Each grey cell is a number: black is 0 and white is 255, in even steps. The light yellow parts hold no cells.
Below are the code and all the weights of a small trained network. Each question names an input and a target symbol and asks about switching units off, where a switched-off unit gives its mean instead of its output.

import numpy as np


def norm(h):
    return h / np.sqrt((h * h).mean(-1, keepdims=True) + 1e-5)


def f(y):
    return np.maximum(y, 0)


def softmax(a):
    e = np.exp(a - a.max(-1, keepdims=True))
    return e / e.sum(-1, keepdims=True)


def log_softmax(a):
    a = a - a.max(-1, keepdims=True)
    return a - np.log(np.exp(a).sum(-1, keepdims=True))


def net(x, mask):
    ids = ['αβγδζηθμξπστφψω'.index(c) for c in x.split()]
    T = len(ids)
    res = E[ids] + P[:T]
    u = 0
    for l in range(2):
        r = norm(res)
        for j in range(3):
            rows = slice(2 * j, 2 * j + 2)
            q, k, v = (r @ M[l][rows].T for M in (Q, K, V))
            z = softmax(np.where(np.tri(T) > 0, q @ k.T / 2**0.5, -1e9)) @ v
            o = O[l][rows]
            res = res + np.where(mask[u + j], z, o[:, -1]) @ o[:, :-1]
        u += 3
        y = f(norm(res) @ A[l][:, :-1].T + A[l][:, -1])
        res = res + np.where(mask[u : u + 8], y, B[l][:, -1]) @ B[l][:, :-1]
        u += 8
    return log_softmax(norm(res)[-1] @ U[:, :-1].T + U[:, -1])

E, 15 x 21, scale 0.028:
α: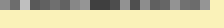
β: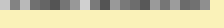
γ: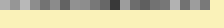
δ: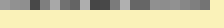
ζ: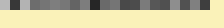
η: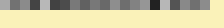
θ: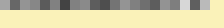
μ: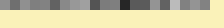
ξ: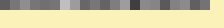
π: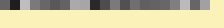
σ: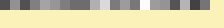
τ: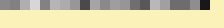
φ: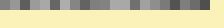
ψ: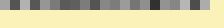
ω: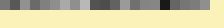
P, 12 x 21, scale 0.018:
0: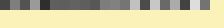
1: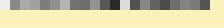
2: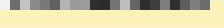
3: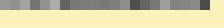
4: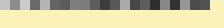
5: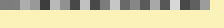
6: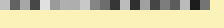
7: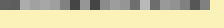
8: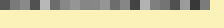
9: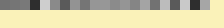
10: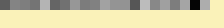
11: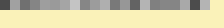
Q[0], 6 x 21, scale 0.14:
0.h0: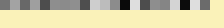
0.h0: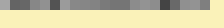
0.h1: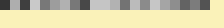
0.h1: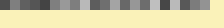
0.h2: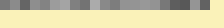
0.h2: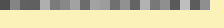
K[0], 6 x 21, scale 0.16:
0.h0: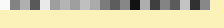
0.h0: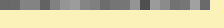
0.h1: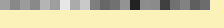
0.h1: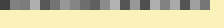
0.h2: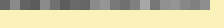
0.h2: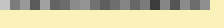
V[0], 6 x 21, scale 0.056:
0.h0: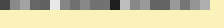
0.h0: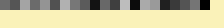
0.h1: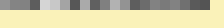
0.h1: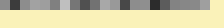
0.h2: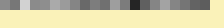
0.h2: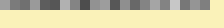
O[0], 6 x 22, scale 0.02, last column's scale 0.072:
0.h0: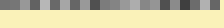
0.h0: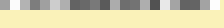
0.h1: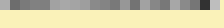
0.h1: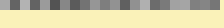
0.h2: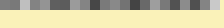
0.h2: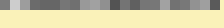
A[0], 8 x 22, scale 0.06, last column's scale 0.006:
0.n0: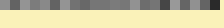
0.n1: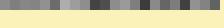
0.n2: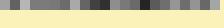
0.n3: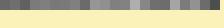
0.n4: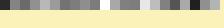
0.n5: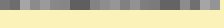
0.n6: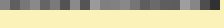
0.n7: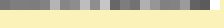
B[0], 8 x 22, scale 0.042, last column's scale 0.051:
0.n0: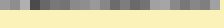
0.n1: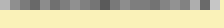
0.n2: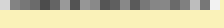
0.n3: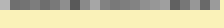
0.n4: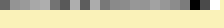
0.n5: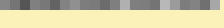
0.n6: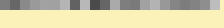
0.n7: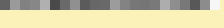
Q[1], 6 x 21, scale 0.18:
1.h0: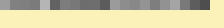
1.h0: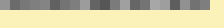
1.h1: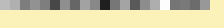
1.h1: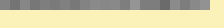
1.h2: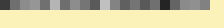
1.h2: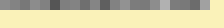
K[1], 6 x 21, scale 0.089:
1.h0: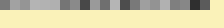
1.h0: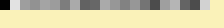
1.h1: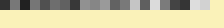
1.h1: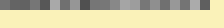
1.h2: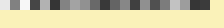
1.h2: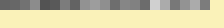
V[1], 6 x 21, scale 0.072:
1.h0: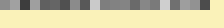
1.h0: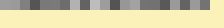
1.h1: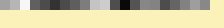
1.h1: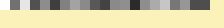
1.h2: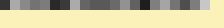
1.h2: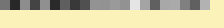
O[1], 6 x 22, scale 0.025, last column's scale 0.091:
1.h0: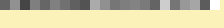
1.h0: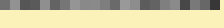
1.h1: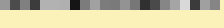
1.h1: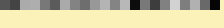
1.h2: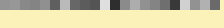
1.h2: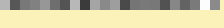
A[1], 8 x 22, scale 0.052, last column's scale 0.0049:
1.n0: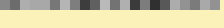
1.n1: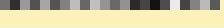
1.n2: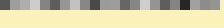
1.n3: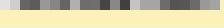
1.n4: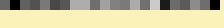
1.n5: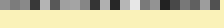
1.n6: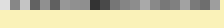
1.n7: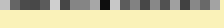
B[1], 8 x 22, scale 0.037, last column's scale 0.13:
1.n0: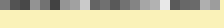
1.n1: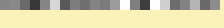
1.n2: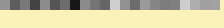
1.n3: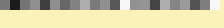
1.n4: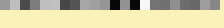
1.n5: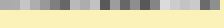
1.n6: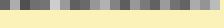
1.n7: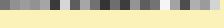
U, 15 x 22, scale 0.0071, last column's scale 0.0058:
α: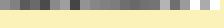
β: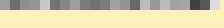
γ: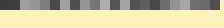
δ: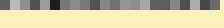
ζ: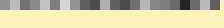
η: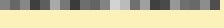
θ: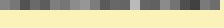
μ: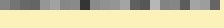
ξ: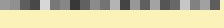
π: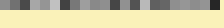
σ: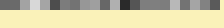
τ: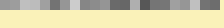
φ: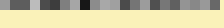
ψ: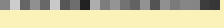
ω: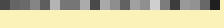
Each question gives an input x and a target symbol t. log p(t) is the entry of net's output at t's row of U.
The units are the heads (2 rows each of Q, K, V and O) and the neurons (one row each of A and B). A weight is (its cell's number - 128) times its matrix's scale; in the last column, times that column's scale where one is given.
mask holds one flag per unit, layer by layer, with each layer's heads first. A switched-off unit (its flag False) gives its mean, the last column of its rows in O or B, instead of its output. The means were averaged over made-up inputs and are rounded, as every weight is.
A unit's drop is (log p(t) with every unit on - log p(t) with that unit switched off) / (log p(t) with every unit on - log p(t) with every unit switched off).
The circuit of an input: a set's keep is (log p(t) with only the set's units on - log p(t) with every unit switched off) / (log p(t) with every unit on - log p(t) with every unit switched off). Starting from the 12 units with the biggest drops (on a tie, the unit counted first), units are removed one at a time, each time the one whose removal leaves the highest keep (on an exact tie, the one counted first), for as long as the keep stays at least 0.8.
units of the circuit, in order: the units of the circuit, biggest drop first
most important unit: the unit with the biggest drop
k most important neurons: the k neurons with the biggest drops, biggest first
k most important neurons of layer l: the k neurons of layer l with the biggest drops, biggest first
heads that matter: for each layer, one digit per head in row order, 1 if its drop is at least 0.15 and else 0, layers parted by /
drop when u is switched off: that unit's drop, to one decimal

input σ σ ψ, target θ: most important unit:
0.h2
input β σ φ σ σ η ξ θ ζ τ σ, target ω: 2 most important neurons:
0.n6, 0.n2
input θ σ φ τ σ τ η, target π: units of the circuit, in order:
1.n4, 0.h0
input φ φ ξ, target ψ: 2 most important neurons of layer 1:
1.n7, 1.n3
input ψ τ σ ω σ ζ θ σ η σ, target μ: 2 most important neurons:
1.n1, 0.n0
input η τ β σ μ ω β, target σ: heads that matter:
101 / 001
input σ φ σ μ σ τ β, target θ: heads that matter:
011 / 011
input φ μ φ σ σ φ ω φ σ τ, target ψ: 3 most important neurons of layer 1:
1.n7, 1.n3, 1.n0
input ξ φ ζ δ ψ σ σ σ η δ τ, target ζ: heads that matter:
111 / 011
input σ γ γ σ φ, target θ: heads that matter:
011 / 010
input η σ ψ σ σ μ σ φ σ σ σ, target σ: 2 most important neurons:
0.n3, 0.n6
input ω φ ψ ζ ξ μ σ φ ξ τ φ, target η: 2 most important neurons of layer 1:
1.n2, 1.n7
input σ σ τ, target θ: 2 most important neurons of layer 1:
1.n3, 1.n2
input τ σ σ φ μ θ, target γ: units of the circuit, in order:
1.h1
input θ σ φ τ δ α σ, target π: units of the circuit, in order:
1.n4, 0.h0
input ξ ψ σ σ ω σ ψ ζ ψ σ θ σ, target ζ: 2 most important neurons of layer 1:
1.n3, 1.n6
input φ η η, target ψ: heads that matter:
101 / 000
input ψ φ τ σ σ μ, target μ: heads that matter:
101 / 011
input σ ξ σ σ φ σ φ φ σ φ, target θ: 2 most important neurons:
0.n2, 0.n7
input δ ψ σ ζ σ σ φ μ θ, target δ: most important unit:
1.h1
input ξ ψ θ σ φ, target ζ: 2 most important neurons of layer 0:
0.n2, 0.n6
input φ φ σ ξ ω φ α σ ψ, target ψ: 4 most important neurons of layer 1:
1.n7, 1.n3, 1.n0, 1.n2
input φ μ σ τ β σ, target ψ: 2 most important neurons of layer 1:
1.n7, 1.n3
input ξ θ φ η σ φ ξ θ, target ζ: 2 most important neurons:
1.n3, 0.n2
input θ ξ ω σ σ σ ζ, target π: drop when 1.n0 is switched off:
0.0
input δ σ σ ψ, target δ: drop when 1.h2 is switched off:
0.2
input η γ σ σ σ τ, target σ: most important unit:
1.h2
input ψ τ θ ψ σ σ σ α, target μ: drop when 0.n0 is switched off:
0.1
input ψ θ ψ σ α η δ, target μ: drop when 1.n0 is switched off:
-0.1
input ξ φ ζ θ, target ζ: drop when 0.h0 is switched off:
0.9
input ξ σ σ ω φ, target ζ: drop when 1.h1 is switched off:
0.6
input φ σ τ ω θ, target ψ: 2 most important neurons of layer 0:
0.n2, 0.n7
